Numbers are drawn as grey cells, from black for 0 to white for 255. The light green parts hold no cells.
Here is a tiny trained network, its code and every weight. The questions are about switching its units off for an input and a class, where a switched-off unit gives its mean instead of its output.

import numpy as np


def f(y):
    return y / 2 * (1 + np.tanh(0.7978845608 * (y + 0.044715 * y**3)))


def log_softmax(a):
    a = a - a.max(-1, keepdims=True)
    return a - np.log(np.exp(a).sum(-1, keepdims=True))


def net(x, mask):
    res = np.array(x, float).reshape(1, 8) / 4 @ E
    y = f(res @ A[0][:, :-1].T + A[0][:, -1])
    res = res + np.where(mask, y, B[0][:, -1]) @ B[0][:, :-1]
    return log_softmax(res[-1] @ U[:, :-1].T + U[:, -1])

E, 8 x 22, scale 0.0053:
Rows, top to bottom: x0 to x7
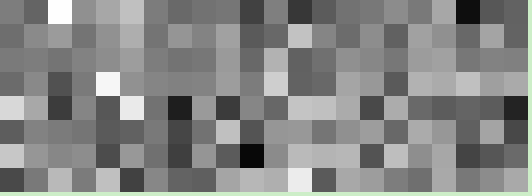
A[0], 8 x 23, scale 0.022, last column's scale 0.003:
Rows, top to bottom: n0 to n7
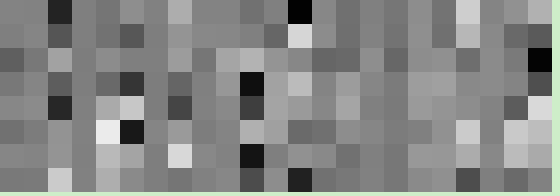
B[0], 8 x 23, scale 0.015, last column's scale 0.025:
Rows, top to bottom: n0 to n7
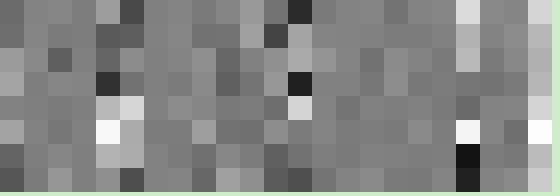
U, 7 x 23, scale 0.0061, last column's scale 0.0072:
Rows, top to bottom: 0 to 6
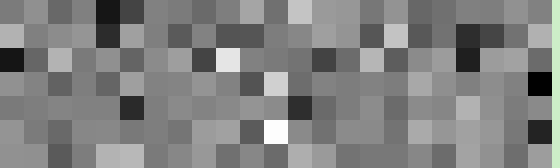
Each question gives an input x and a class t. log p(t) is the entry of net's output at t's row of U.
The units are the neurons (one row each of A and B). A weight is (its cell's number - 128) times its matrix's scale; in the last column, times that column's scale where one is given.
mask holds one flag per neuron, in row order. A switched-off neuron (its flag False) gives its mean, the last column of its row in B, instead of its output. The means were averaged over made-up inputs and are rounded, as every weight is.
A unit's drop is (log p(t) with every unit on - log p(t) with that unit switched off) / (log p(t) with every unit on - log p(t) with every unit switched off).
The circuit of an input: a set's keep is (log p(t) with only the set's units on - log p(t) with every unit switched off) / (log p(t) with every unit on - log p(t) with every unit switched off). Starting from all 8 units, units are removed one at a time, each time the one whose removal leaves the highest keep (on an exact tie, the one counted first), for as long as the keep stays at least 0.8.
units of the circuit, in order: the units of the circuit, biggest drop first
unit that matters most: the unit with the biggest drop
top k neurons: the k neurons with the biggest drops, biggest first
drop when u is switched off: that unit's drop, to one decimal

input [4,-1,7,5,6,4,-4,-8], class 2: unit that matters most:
n5
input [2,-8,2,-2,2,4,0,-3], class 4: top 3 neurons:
(n6; n4; n7)
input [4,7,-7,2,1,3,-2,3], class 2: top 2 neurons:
(n5; n3)
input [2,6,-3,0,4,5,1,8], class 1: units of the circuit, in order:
(n5; n3)
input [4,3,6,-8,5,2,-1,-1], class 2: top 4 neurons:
(n5; n3; n2; n7)
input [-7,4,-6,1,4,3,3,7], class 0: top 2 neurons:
(n1; n5)
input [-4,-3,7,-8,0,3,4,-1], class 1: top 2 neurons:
(n0; n5)
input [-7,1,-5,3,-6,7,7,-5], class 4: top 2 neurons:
(n0; n3)
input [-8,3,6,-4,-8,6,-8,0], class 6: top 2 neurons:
(n5; n2)
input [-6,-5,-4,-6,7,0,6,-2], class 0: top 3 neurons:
(n5; n1; n6)
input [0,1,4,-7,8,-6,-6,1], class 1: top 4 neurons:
(n5; n0; n4; n1)
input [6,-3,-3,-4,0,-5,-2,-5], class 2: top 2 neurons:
(n5; n7)
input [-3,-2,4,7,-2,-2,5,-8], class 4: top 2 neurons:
(n0; n5)
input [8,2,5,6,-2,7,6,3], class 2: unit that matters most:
n7
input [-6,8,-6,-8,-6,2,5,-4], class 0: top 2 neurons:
(n1; n5)
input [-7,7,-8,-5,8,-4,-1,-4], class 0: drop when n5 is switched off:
0.5
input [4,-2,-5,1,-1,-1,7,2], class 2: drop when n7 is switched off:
0.2
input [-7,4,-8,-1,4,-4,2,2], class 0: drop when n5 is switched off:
0.4
